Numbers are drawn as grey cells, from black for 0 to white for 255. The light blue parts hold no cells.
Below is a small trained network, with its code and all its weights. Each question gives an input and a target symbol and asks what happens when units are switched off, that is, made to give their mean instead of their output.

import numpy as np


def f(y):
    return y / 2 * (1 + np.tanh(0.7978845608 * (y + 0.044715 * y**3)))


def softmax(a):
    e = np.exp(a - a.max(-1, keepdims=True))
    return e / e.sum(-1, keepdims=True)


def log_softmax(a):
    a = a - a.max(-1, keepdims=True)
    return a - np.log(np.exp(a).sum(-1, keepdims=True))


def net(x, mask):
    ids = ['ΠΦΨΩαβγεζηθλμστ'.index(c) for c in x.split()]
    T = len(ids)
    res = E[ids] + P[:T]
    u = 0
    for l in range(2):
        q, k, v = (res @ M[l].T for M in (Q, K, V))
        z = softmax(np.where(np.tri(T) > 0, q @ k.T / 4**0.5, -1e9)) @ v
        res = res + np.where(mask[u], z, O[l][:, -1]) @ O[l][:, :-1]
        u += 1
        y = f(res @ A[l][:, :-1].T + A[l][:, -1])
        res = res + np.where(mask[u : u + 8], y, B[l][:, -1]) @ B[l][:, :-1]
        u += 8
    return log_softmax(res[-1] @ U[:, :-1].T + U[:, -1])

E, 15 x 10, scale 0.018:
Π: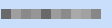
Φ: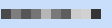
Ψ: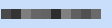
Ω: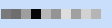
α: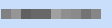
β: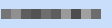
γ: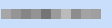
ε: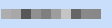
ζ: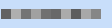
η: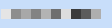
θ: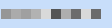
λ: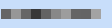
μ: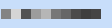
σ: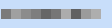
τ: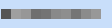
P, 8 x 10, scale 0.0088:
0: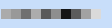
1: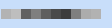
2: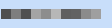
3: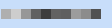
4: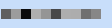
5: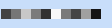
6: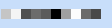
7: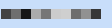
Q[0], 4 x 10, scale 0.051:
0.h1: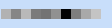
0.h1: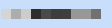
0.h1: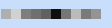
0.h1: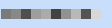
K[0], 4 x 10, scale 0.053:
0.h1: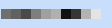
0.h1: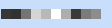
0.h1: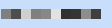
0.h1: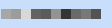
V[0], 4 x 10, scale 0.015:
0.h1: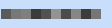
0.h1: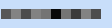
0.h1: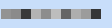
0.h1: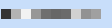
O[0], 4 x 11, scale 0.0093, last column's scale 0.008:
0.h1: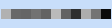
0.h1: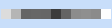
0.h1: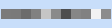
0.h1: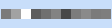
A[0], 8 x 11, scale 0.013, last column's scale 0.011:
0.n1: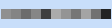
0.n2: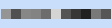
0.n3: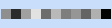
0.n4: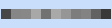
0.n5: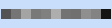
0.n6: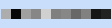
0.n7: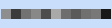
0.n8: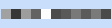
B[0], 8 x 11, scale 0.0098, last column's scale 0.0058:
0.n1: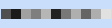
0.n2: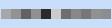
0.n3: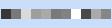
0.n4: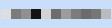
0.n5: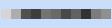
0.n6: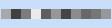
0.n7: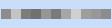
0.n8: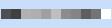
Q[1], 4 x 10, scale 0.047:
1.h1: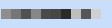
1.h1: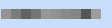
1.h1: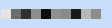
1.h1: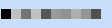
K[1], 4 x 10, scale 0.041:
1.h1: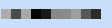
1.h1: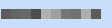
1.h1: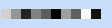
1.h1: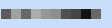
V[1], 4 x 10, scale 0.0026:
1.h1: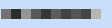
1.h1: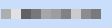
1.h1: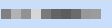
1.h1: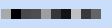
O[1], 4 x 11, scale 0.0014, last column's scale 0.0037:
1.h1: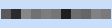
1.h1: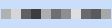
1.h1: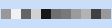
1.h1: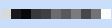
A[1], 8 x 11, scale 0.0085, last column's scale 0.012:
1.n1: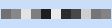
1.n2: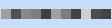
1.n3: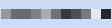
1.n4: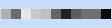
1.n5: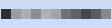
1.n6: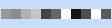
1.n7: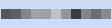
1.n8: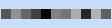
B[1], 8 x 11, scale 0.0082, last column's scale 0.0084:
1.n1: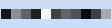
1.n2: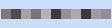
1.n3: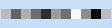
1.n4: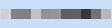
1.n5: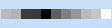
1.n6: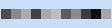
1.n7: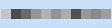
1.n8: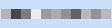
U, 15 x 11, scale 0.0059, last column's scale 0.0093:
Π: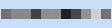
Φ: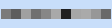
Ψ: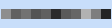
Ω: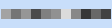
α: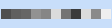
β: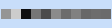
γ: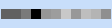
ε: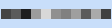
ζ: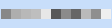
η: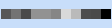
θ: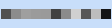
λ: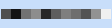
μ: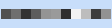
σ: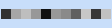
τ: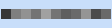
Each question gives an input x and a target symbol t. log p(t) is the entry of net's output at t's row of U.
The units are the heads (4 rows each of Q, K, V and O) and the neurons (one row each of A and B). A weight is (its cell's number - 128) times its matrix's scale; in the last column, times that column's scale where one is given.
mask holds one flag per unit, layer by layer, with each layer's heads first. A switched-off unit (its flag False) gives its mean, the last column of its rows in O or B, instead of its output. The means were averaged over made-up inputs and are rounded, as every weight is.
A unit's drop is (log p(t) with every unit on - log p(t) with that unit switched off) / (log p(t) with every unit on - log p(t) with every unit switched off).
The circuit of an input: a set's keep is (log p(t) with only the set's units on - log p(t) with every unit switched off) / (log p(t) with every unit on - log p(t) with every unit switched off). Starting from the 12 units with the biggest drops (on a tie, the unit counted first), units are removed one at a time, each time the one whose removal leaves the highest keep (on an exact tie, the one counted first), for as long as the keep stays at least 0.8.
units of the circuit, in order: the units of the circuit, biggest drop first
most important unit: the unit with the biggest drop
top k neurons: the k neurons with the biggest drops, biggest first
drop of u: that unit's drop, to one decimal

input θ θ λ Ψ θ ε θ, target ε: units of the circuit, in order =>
0.h1
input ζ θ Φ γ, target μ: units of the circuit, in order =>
1.n3; 0.h1
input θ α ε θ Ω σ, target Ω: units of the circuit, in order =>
0.h1; 0.n4
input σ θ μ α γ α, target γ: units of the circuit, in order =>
0.h1; 0.n4; 1.n5
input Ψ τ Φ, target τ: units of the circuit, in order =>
0.h1; 1.n1
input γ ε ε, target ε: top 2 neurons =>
1.n5; 1.n3
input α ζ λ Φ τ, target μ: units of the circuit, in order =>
1.n3; 0.h1
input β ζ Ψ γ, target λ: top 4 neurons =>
0.n1; 1.n5; 0.n4; 0.n7
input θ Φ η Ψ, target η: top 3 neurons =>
0.n4; 1.n5; 0.n1
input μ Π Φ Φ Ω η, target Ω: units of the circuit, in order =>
0.h1; 0.n4
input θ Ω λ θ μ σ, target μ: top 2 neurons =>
1.n3; 1.n6
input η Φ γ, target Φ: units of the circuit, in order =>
0.h1; 1.n3
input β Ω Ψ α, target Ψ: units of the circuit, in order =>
0.h1; 0.n1
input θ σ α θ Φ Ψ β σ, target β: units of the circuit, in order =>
0.h1
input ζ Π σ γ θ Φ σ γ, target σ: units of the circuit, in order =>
0.h1; 0.n4
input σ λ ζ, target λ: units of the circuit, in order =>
0.h1; 0.n1
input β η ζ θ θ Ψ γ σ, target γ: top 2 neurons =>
0.n4; 1.n4
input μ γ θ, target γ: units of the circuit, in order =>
0.h1; 1.n5; 0.n4
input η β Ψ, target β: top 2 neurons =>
0.n1; 0.n8
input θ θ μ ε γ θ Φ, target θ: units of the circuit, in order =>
0.h1
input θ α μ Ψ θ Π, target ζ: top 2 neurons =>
1.n8; 0.n8
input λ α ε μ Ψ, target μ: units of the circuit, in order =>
0.h1; 1.n3
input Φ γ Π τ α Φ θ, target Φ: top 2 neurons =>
1.n3; 1.n5
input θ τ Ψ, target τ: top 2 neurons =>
1.n1; 0.n1
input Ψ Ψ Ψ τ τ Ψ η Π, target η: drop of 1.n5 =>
0.2
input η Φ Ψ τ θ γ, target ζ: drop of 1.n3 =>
0.1
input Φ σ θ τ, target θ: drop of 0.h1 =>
1.4
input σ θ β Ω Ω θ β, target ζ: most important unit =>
1.n8
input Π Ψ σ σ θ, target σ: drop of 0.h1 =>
0.8
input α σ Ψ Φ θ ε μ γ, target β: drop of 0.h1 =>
0.8
